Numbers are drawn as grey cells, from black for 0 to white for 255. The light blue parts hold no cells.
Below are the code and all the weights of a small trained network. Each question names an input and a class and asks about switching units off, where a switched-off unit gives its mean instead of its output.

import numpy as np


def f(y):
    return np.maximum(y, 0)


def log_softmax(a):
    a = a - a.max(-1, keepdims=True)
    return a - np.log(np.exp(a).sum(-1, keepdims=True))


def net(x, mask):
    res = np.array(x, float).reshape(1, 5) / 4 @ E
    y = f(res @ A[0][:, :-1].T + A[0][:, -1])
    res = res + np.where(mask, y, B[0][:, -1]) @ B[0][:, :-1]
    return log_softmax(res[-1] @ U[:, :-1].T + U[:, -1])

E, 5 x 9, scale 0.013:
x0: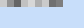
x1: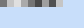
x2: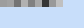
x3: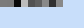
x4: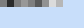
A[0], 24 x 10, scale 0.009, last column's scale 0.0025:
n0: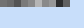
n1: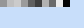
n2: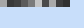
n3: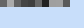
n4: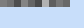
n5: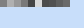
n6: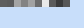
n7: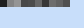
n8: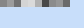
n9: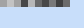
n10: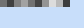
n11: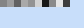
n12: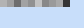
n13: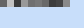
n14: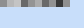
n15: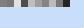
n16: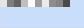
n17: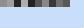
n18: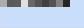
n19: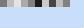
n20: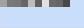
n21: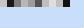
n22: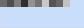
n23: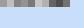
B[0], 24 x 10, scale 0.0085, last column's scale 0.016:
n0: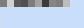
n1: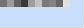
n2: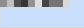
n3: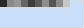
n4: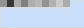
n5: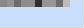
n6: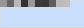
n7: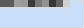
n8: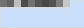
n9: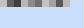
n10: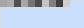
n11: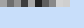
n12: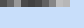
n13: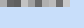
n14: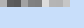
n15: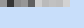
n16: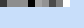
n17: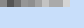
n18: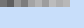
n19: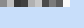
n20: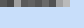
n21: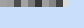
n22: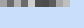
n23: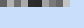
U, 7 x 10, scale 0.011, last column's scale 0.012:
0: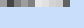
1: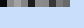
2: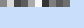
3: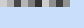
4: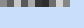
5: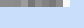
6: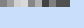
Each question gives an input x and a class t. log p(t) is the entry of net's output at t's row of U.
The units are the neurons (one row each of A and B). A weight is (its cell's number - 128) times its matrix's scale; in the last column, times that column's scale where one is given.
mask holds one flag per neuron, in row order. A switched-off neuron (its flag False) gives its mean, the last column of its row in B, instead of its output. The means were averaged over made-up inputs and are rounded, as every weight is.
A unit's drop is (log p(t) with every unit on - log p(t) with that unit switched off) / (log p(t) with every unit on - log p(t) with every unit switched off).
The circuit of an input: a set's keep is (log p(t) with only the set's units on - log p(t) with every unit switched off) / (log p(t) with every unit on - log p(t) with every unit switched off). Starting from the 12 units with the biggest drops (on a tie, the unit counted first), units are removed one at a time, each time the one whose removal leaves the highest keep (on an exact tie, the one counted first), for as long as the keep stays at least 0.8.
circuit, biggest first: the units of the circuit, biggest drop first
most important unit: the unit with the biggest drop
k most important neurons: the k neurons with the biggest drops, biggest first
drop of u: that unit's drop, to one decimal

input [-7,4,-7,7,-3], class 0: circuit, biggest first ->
[n17, n4]
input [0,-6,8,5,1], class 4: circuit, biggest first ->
[n11]
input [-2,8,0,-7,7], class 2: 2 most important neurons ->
[n19, n1]
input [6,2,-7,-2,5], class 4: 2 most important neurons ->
[n6, n22]
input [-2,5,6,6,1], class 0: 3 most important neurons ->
[n17, n18, n6]
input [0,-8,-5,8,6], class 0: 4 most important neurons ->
[n4, n17, n19, n18]
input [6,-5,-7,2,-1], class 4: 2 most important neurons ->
[n6, n22]
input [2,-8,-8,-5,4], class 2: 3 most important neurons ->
[n2, n0, n11]
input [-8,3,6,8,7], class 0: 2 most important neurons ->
[n18, n17]
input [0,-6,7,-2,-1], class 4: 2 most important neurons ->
[n11, n19]
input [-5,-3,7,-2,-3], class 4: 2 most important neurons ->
[n11, n16]
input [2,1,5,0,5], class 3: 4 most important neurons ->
[n21, n10, n6, n22]
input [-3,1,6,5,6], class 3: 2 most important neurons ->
[n10, n21]
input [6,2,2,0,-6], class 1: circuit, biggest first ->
[n16]
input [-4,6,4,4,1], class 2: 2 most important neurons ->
[n19, n1]
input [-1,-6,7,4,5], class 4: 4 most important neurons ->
[n11, n19, n1, n8]
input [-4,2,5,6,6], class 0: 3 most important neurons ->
[n18, n17, n23]
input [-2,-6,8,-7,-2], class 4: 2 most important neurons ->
[n11, n8]
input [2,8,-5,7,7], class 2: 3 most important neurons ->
[n19, n1, n15]
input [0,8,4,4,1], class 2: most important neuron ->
[n19]
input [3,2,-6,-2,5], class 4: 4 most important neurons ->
[n6, n20, n22, n9]
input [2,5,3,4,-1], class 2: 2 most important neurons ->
[n19, n15]
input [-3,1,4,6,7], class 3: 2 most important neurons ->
[n10, n21]
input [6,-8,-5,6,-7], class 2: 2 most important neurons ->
[n0, n2]
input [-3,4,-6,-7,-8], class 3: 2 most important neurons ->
[n9, n5]
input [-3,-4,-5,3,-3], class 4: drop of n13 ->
0.0
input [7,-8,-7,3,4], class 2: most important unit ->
n2
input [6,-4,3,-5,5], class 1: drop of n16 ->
0.6
